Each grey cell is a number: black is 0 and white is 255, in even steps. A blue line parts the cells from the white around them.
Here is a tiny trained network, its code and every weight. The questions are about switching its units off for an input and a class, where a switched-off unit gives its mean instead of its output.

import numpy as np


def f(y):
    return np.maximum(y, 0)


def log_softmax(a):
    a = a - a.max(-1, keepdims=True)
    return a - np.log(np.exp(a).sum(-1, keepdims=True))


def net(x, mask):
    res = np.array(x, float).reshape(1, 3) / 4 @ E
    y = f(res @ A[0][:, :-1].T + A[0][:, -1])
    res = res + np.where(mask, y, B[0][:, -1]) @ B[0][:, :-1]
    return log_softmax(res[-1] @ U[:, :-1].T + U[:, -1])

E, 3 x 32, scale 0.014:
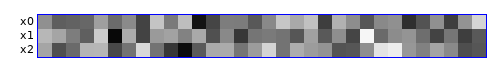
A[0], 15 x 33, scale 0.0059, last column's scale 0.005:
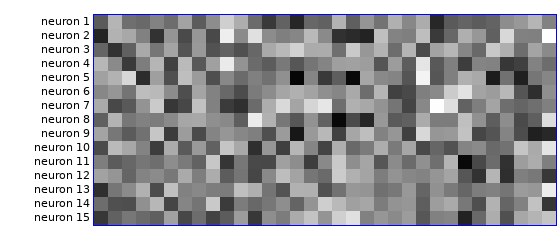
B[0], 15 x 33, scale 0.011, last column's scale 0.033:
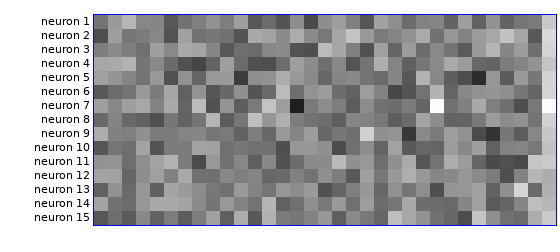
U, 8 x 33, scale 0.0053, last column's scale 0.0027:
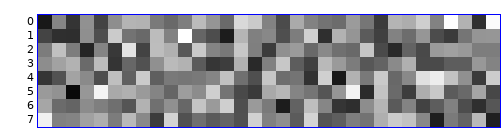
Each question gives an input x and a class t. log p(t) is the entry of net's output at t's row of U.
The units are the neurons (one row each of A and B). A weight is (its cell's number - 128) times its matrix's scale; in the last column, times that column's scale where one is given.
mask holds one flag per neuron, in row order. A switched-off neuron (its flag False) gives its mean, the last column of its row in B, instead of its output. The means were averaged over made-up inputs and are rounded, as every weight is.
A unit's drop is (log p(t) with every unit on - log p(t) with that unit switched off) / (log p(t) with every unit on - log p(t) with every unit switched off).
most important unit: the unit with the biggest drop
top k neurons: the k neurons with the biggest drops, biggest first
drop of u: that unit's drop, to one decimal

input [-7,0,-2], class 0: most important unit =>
neuron 2
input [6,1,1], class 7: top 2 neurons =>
neuron 3; neuron 4
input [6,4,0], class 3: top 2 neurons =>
neuron 7; neuron 1
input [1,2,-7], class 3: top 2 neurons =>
neuron 1; neuron 8
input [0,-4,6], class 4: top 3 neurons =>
neuron 11; neuron 6; neuron 5
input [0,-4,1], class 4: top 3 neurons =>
neuron 11; neuron 14; neuron 12
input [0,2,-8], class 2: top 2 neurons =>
neuron 2; neuron 11
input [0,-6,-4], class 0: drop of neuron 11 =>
0.1
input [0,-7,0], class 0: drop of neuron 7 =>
0.6
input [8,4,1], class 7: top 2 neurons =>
neuron 14; neuron 9
